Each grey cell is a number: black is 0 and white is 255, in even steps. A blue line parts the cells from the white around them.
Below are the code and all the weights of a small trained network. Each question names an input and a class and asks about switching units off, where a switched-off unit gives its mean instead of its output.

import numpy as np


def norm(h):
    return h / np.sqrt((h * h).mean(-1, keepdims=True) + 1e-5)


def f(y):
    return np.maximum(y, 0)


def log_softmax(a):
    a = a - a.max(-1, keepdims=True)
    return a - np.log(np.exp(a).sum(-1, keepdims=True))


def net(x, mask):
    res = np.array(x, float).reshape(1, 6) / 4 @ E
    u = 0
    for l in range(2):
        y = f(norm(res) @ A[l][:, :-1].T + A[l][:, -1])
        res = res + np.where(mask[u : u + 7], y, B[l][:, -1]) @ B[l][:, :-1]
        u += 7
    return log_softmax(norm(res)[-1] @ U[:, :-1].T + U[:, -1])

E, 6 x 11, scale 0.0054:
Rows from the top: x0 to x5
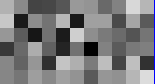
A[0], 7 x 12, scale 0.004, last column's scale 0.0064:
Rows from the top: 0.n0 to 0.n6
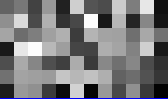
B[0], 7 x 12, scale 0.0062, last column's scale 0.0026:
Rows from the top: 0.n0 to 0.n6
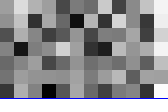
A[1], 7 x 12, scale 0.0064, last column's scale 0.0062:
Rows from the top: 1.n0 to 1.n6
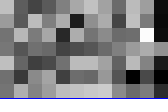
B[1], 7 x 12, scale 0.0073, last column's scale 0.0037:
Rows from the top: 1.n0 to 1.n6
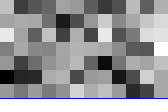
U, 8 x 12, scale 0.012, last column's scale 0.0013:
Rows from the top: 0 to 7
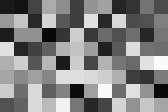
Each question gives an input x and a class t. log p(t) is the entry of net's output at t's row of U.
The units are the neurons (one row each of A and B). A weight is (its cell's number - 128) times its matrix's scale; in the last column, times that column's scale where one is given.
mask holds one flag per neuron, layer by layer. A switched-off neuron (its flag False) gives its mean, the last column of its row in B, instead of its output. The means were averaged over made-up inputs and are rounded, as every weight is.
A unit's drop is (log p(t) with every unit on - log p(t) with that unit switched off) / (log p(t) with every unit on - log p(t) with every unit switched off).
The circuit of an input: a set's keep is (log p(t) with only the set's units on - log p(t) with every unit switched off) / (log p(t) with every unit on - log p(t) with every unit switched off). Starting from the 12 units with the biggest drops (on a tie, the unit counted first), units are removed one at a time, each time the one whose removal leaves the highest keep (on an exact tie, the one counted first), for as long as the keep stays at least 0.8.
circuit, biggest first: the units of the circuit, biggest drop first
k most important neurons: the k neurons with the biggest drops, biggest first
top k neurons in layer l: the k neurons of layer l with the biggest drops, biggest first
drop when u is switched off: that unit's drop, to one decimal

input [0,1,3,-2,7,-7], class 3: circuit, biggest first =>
[1.n4]
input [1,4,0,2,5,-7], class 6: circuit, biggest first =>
[1.n1 0.n6]
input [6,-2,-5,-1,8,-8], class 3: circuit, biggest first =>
[1.n4 0.n6]
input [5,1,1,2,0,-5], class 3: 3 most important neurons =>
[1.n4 0.n2 0.n1]
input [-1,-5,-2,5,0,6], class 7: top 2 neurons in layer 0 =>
[0.n3 0.n2]
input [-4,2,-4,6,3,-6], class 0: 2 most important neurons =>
[1.n5 0.n2]
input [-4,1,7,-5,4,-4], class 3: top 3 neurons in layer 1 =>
[1.n4 1.n0 1.n3]
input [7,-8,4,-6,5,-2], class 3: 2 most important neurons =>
[1.n4 1.n0]
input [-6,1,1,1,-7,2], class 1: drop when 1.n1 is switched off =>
-0.1
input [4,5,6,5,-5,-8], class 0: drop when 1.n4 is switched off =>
0.0
